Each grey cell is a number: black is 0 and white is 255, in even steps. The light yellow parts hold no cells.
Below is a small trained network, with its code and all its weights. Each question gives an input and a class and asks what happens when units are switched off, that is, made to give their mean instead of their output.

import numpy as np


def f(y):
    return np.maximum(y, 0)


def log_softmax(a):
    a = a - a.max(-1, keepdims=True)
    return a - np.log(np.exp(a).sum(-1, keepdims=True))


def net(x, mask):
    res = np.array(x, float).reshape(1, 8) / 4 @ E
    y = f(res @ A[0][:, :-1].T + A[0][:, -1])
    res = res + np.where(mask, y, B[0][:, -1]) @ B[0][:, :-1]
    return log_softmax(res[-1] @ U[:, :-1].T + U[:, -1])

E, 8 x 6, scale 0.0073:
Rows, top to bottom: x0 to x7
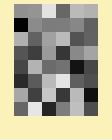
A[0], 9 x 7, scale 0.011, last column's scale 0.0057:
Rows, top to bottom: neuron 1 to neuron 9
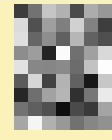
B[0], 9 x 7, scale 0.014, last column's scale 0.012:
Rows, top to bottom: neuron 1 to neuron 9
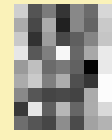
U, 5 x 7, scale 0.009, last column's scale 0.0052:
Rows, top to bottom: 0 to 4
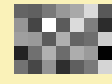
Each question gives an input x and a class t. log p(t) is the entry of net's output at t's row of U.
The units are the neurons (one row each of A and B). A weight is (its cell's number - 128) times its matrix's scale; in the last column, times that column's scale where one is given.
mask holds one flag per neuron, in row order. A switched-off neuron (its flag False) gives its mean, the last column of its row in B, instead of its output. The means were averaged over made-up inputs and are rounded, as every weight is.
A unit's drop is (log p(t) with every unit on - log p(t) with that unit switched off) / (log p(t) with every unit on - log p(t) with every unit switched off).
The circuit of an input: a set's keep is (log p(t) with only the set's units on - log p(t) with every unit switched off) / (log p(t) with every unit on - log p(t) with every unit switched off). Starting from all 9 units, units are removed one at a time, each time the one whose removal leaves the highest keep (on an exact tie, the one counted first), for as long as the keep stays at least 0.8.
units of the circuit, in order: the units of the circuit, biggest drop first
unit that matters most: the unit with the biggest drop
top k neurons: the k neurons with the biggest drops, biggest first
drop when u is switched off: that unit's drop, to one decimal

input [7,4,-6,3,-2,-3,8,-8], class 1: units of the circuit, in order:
[neuron 7]
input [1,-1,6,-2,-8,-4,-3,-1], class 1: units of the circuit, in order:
[neuron 2; neuron 7]
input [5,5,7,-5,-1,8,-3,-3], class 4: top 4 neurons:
[neuron 1; neuron 7; neuron 8; neuron 5]
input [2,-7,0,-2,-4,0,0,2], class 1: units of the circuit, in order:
[neuron 7; neuron 2]
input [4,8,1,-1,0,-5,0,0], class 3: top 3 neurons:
[neuron 4; neuron 6; neuron 5]
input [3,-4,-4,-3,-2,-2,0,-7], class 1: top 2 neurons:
[neuron 7; neuron 8]
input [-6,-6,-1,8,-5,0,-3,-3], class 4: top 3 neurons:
[neuron 6; neuron 8; neuron 4]
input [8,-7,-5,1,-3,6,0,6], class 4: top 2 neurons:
[neuron 9; neuron 4]
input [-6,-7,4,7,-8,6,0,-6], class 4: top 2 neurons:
[neuron 5; neuron 4]
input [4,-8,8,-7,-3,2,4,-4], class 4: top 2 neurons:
[neuron 5; neuron 9]
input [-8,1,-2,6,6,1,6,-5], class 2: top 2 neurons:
[neuron 8; neuron 2]
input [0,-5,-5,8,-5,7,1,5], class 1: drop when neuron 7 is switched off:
0.3
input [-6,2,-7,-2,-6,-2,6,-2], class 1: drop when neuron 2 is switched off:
0.1
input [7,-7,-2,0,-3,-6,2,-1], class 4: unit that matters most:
neuron 5
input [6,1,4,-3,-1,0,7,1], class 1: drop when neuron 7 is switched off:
0.3
